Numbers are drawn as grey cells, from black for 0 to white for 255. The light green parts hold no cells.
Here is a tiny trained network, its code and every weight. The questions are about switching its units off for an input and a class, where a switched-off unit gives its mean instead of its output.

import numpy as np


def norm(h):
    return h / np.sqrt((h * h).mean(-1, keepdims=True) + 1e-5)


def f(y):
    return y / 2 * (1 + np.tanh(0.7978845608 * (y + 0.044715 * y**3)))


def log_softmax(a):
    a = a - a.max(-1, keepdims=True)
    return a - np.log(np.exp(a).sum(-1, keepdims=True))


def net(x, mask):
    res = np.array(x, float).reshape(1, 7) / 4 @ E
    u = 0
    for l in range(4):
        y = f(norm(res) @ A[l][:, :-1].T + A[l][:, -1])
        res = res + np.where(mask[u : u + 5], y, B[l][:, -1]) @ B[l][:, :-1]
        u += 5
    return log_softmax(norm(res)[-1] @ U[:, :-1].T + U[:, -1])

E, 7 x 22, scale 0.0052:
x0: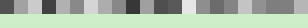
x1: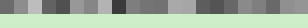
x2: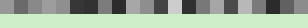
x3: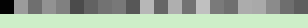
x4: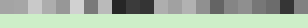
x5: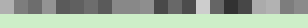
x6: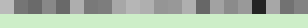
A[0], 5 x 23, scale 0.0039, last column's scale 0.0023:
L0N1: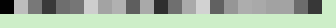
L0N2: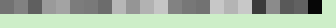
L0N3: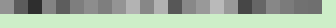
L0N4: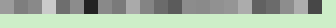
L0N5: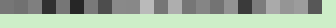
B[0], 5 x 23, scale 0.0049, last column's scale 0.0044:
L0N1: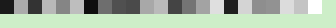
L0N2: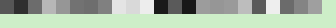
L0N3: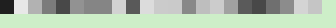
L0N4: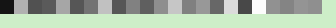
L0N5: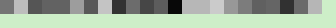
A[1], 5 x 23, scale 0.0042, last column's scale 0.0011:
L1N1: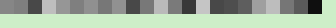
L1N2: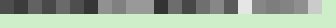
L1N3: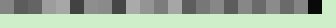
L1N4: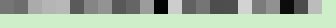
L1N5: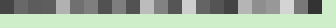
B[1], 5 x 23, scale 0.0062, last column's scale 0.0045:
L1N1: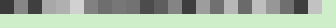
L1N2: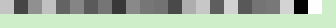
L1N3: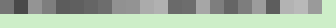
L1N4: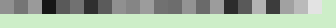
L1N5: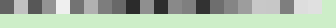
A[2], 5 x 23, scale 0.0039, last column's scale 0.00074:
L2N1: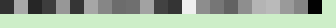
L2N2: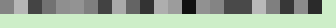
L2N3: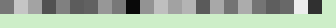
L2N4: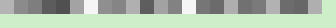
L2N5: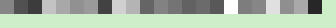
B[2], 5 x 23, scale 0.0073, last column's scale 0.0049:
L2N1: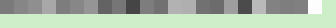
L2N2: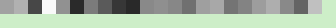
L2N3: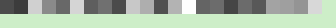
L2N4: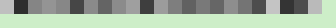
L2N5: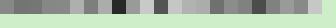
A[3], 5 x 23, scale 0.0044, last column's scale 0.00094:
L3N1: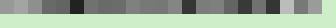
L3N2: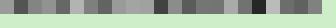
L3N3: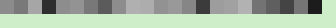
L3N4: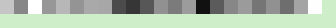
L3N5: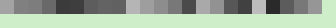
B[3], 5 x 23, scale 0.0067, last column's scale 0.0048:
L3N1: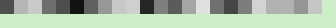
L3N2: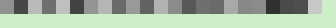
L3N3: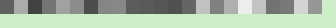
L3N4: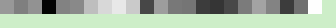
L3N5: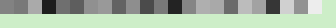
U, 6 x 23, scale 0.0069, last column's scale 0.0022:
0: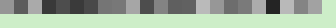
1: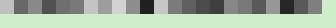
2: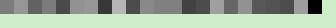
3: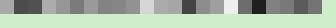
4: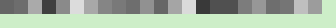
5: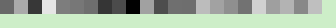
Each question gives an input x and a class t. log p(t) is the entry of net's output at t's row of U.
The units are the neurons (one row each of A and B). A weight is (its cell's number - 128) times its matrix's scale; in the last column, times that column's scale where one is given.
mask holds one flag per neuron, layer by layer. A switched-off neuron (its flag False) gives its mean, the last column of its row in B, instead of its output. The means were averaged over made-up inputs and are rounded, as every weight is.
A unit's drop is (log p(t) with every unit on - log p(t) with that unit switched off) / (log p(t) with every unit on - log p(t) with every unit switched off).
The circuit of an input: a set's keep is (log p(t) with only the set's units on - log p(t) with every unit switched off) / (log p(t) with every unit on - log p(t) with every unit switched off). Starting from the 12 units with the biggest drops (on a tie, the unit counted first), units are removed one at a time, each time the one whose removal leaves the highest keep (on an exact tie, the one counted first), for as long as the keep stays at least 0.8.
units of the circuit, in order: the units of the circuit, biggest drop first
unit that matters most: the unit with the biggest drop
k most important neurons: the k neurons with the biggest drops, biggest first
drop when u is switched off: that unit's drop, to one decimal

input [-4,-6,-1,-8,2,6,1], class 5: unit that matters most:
L2N2
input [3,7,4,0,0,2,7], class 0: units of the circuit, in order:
L1N5, L0N1, L1N4
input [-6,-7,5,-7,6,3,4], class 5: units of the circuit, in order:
L2N2, L1N2
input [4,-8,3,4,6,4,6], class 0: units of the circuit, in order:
L1N4, L0N1
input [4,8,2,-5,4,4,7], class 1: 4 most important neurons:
L2N4, L0N1, L3N4, L1N5
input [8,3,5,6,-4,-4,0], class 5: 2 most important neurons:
L0N1, L1N2
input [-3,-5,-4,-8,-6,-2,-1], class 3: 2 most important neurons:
L2N5, L3N4
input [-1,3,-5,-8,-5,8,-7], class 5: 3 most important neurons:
L2N2, L1N2, L3N4
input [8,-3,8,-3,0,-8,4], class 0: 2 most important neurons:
L0N2, L1N2
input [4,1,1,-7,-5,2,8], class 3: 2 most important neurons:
L3N4, L3N1
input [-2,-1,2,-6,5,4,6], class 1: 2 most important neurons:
L0N1, L1N1
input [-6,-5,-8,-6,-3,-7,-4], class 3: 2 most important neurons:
L2N5, L3N4
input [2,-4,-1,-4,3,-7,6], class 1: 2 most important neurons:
L0N1, L2N4
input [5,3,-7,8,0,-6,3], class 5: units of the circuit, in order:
L0N1
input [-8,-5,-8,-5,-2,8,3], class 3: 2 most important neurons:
L0N1, L2N5
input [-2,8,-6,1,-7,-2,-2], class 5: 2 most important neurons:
L0N1, L3N4
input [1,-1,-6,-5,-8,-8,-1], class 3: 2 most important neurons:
L0N2, L1N4
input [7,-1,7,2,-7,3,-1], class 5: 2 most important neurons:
L0N1, L1N5
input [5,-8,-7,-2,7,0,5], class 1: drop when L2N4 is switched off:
0.2
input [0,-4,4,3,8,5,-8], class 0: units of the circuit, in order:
L1N4
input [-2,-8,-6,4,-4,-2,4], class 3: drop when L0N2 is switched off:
0.4
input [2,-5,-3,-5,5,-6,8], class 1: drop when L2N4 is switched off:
0.2
